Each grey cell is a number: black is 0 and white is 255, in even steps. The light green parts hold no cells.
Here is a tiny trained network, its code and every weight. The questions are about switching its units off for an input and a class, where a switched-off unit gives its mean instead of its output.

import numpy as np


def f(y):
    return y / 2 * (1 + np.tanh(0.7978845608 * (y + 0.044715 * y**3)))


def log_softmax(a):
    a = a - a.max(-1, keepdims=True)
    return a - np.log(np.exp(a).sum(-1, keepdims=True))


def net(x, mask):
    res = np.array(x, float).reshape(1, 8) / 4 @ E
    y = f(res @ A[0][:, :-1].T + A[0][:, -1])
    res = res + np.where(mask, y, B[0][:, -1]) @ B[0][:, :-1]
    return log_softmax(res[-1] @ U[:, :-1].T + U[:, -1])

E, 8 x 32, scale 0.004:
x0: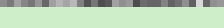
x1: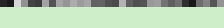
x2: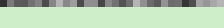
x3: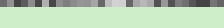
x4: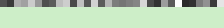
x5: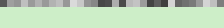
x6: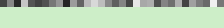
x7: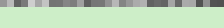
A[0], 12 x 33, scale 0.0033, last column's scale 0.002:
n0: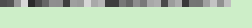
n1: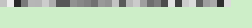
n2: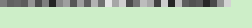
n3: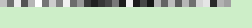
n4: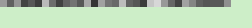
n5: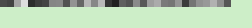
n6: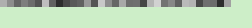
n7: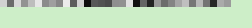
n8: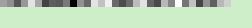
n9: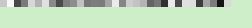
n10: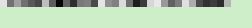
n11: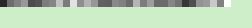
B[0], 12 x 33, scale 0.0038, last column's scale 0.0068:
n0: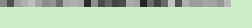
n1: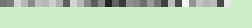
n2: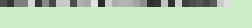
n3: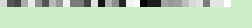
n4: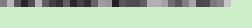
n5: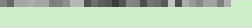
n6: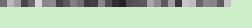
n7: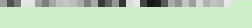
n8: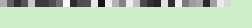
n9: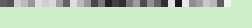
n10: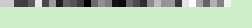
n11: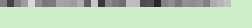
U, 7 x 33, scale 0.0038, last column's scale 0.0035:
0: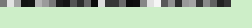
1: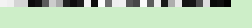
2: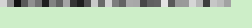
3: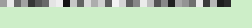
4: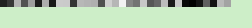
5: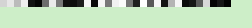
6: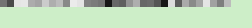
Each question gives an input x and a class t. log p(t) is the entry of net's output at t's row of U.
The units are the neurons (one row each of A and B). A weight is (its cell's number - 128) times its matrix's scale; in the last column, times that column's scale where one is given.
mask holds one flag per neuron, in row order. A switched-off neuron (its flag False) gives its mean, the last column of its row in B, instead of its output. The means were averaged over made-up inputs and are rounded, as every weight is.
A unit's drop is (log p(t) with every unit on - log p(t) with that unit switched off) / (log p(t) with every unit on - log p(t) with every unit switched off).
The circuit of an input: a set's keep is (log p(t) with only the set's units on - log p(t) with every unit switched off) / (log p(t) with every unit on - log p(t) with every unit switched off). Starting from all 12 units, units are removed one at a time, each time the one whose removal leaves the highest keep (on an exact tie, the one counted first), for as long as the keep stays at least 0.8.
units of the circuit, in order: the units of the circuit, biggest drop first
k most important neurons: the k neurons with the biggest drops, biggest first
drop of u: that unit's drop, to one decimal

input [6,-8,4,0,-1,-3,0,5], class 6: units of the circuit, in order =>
[n9, n1]
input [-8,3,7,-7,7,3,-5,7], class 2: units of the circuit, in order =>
[n3, n8]
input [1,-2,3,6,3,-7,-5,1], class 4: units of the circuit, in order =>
[n2, n3]
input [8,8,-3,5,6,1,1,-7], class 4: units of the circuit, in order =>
[n2]
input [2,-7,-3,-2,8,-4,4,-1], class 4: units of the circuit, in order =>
[n10, n3, n2]
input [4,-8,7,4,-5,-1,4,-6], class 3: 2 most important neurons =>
[n3, n10]
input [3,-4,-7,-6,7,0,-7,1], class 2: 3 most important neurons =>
[n3, n8, n1]
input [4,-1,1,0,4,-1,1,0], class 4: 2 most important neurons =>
[n10, n3]
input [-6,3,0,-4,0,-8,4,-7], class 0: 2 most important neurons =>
[n3, n7]
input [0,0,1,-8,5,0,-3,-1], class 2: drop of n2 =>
-0.1
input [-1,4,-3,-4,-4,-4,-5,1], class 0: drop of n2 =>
0.2
